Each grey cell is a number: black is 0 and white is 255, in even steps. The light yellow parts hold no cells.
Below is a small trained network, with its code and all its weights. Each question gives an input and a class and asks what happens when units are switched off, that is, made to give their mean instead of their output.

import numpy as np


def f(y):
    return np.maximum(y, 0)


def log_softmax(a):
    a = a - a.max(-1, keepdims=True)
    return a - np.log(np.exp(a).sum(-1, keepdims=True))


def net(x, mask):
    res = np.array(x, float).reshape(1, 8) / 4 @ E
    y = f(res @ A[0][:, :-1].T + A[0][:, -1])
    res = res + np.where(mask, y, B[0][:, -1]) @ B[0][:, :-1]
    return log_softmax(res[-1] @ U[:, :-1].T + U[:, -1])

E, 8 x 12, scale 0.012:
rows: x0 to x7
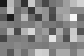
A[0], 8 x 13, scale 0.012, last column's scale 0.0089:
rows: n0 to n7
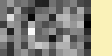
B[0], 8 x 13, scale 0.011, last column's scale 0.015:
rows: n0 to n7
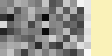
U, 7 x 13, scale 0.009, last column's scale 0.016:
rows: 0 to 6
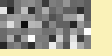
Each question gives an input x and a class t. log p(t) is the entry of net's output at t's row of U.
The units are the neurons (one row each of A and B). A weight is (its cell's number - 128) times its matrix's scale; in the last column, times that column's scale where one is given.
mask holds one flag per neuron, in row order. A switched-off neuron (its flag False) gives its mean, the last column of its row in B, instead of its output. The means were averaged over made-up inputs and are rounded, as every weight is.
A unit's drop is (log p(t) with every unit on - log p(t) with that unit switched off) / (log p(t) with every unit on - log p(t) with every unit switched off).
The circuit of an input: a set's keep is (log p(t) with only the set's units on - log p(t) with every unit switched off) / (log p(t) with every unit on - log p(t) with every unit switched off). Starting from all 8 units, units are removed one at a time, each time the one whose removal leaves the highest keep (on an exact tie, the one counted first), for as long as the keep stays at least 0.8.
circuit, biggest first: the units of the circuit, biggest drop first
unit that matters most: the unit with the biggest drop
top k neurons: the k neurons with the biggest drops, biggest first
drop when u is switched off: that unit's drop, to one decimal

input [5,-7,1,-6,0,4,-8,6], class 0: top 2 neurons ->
(n4; n0)
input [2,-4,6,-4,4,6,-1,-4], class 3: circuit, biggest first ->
(n7; n5)
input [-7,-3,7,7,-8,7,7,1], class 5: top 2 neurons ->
(n1; n3)
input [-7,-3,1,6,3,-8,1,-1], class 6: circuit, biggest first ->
(n5; n3)
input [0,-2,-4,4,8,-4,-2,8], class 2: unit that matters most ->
n6
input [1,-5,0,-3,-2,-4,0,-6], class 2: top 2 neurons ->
(n0; n2)
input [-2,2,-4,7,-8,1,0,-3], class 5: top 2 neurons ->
(n1; n7)
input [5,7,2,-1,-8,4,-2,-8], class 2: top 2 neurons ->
(n0; n4)
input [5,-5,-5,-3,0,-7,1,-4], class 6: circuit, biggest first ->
(n5; n7)
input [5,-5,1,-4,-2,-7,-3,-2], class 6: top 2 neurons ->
(n5; n2)
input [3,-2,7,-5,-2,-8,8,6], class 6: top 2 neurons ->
(n5; n0)
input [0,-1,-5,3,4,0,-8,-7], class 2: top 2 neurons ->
(n0; n7)
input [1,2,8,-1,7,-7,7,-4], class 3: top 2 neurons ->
(n7; n1)
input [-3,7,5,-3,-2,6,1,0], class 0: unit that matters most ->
n2
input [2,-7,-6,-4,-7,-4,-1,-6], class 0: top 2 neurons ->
(n4; n7)
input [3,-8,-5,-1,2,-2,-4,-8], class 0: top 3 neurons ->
(n4; n6; n7)
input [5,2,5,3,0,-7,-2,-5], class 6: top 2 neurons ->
(n5; n6)
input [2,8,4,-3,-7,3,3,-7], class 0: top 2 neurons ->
(n2; n6)
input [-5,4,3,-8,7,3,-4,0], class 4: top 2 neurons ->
(n1; n3)
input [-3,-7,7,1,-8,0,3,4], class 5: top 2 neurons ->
(n1; n2)
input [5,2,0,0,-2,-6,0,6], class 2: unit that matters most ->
n6
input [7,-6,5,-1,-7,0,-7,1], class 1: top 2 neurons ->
(n3; n2)
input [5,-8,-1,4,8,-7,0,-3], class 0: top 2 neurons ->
(n4; n1)
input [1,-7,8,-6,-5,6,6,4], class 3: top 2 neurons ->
(n7; n2)
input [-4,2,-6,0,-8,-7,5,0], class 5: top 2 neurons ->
(n1; n7)
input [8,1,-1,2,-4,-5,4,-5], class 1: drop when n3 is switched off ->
1.0
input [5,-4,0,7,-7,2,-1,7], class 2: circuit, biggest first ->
(n6)
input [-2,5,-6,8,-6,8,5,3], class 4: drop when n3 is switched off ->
-0.1
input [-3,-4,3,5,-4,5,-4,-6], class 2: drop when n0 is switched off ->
0.8
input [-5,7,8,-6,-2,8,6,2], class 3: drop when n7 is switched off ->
0.8
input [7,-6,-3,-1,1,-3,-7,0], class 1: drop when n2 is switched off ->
0.2
